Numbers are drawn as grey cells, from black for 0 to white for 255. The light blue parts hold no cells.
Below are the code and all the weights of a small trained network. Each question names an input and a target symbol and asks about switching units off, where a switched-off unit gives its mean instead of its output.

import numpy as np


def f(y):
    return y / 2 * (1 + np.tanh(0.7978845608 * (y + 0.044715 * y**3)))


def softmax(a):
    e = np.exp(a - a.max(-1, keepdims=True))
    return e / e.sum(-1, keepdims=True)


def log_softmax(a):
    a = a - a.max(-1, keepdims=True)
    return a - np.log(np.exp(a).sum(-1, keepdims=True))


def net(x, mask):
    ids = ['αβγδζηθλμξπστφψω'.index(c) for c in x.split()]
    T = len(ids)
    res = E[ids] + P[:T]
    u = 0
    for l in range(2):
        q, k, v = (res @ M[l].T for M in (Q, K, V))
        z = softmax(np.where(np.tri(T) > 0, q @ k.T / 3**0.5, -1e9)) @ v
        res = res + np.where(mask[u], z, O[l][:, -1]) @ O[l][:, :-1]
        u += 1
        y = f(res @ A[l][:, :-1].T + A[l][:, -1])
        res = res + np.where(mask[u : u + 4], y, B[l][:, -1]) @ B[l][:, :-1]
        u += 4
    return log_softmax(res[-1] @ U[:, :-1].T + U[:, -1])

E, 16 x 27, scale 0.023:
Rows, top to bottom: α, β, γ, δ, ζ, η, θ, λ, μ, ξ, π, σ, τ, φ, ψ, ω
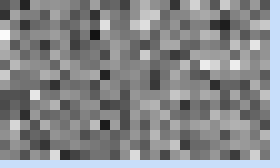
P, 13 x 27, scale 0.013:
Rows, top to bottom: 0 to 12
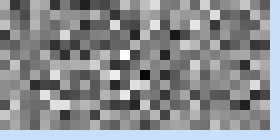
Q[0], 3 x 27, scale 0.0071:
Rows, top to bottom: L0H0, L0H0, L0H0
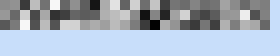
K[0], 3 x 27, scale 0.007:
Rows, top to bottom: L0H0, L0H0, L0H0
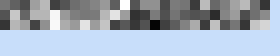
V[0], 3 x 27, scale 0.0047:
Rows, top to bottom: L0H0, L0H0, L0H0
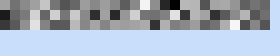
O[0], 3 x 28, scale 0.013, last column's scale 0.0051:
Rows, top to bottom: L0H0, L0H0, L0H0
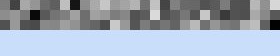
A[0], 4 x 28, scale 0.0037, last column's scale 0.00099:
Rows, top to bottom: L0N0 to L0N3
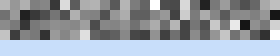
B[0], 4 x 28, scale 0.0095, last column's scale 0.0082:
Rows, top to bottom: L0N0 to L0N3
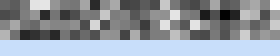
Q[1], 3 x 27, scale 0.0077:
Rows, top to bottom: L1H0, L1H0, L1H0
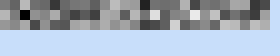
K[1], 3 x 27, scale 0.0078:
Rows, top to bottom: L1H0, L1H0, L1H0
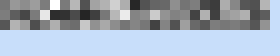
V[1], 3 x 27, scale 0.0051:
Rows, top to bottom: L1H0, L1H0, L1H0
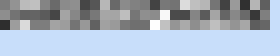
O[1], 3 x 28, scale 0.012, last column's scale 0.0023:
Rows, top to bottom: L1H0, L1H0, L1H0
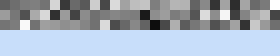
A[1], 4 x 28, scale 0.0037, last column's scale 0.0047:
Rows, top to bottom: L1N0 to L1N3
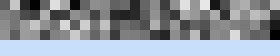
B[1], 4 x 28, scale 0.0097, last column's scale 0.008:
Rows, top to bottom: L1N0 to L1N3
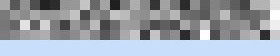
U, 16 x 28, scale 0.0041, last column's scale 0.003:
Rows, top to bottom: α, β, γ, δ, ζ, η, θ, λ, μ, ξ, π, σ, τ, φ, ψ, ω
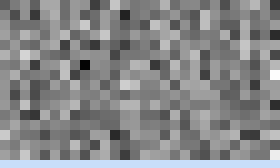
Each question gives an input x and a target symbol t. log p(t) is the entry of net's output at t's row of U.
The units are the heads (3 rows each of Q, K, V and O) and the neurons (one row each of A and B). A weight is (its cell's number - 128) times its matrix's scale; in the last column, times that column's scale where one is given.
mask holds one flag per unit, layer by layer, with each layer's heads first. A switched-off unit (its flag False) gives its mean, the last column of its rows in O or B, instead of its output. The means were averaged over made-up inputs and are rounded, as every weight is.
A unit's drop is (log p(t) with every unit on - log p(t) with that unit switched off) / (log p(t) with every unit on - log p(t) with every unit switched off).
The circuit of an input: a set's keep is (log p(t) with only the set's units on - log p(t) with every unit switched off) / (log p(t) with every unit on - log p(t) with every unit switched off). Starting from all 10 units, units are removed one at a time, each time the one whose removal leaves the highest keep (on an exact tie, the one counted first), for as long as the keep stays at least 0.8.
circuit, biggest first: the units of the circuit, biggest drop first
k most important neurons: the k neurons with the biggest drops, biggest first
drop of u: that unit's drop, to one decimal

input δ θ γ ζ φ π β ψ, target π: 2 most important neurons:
(L1N1; L1N2)
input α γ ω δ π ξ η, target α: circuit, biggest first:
(L0H0; L0N0)
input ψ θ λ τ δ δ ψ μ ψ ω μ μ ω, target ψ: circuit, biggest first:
(L0H0; L1N1; L1H0; L0N1)
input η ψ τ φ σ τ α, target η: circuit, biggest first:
(L0H0; L1N2; L1H0)
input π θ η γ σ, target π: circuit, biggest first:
(L1N1; L1H0; L1N2; L0H0)
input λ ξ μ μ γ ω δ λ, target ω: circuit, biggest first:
(L1H0; L0H0; L0N3)
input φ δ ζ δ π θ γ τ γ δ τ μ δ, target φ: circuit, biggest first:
(L0H0; L0N0)
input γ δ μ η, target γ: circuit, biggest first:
(L0H0; L1H0)
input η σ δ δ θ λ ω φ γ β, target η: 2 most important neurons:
(L1N2; L0N0)
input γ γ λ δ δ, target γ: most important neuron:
(L0N0)
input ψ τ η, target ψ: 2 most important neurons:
(L1N1; L0N1)
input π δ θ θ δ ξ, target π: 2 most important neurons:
(L1N1; L1N2)
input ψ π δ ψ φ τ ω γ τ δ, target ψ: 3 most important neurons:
(L1N1; L0N1; L1N0)
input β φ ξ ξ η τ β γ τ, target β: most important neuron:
(L0N0)
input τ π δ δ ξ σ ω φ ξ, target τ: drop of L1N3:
1.1
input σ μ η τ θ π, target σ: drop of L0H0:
0.2
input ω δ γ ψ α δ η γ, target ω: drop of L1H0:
0.8
